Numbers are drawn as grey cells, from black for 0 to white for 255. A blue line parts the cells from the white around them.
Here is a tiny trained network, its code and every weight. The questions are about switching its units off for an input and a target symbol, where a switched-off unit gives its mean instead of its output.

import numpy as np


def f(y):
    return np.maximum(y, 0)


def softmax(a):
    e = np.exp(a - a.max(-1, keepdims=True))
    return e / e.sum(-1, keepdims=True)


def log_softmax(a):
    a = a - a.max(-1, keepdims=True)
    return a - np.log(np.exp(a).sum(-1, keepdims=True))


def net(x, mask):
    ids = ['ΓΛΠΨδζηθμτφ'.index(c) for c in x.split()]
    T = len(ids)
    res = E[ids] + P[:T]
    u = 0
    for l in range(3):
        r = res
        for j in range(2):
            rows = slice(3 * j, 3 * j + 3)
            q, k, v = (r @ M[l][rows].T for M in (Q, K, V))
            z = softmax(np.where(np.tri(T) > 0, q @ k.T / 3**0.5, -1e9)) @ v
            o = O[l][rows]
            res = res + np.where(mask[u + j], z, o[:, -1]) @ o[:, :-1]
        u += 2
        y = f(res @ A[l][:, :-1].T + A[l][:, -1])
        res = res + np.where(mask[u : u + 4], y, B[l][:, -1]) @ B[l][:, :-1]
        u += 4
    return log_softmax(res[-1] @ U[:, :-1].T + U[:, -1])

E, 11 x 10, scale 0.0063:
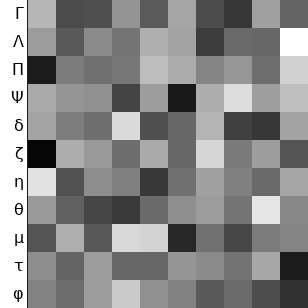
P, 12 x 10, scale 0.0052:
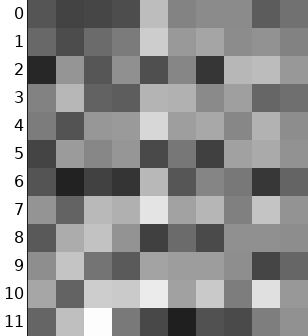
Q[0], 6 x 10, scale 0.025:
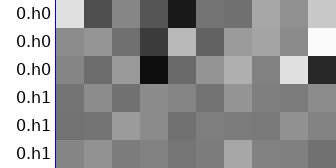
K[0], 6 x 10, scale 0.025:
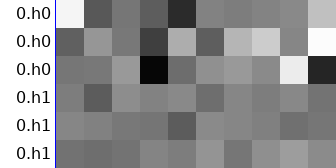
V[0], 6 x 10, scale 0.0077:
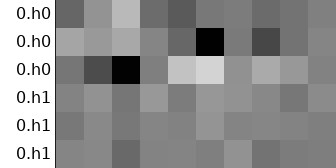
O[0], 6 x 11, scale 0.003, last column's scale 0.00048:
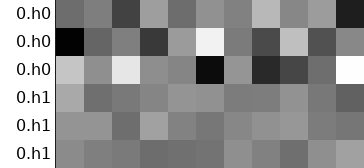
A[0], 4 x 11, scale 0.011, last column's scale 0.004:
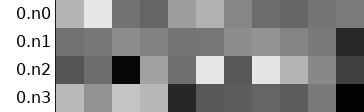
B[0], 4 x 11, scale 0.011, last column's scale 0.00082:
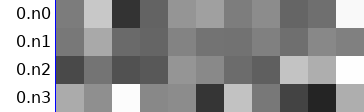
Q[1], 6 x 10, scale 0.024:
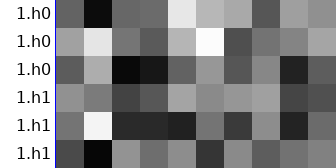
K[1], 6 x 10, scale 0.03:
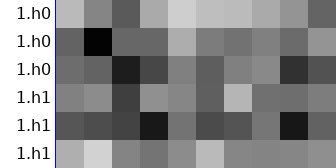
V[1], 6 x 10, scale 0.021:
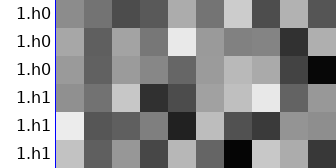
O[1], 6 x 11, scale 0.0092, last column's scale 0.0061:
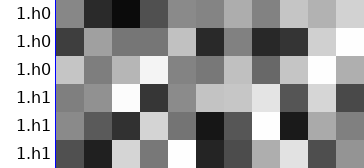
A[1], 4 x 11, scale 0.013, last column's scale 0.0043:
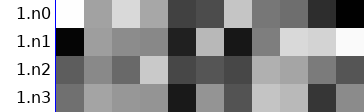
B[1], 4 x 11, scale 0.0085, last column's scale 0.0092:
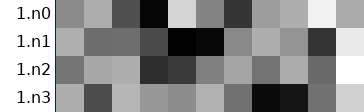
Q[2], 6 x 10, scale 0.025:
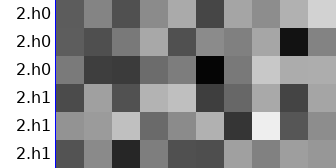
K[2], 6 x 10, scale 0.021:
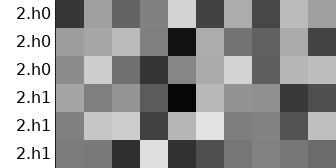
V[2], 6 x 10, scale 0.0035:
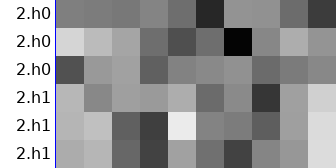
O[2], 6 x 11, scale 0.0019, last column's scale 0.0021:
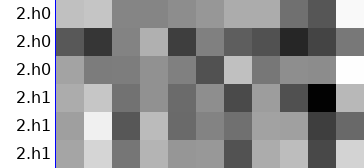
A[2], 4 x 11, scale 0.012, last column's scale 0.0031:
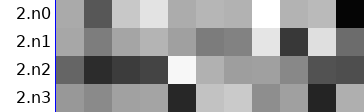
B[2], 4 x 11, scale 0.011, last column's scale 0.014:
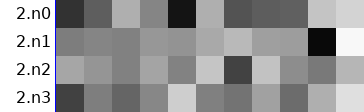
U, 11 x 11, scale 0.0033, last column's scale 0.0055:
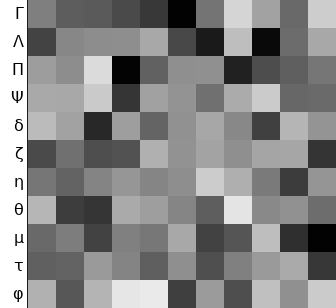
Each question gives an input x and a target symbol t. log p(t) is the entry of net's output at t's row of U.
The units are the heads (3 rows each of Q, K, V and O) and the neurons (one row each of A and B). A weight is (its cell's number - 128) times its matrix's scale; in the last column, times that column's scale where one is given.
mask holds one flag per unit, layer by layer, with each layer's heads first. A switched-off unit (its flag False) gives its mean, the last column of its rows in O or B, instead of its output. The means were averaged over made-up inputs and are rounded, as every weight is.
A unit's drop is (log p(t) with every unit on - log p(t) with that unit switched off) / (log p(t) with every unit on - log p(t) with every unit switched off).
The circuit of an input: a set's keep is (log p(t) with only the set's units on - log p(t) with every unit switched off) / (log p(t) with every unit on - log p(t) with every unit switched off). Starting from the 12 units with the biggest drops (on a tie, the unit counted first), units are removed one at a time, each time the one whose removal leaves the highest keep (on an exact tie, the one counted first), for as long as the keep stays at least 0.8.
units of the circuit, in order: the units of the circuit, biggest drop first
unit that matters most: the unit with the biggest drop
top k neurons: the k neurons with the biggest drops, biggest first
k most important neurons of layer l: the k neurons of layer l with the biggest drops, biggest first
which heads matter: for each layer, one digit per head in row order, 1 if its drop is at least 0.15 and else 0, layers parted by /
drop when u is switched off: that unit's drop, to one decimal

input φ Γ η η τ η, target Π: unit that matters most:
0.h0
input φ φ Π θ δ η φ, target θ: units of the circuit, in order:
[1.h0; 2.n2; 0.n0]
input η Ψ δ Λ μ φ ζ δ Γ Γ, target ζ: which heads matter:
00 / 01 / 00
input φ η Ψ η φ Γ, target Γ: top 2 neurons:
[0.n2; 1.n1]
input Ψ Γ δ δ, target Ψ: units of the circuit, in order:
[1.h1; 2.n2; 0.n0]
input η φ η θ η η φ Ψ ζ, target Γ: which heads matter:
10 / 00 / 00
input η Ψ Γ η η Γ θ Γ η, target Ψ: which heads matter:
00 / 10 / 00
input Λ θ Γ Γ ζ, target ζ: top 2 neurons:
[2.n3; 1.n1]
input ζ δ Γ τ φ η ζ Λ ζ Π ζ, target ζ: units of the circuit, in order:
[2.n3; 1.h1]
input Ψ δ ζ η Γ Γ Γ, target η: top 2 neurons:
[2.n1; 0.n0]
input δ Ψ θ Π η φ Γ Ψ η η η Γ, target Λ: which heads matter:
10 / 10 / 00
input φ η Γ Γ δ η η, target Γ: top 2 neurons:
[1.n2; 0.n0]
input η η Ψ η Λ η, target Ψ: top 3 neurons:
[0.n3; 1.n0; 2.n1]
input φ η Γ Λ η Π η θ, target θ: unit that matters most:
1.h0
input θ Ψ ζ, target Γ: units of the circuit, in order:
[0.n2; 1.n1]
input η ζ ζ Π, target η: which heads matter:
10 / 01 / 00
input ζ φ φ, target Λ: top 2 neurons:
[0.n2; 2.n3]
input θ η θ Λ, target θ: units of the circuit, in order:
[1.h0; 2.n2]
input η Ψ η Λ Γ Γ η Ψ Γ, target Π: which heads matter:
10 / 10 / 00
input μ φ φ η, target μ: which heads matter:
00 / 11 / 00
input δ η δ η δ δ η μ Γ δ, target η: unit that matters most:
2.n1
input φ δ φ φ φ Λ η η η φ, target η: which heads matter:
00 / 01 / 00
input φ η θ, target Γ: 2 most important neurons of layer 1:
[1.n1; 1.n3]
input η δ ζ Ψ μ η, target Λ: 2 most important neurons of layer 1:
[1.n3; 1.n1]
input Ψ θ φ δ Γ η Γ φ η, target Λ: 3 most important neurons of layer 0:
[0.n2; 0.n3; 0.n0]
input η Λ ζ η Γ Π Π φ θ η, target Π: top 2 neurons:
[0.n0; 2.n3]
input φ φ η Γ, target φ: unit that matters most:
1.h0
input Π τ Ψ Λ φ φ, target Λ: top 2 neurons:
[2.n3; 0.n2]
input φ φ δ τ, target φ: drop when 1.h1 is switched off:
0.2
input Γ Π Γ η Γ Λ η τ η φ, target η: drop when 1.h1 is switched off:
1.1
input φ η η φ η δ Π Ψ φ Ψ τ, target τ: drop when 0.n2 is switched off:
0.1
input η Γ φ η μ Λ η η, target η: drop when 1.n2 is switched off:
0.1
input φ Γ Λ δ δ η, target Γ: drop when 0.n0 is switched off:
0.0
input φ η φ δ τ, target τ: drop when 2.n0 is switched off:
1.1
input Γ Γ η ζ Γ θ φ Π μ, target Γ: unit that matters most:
0.h0
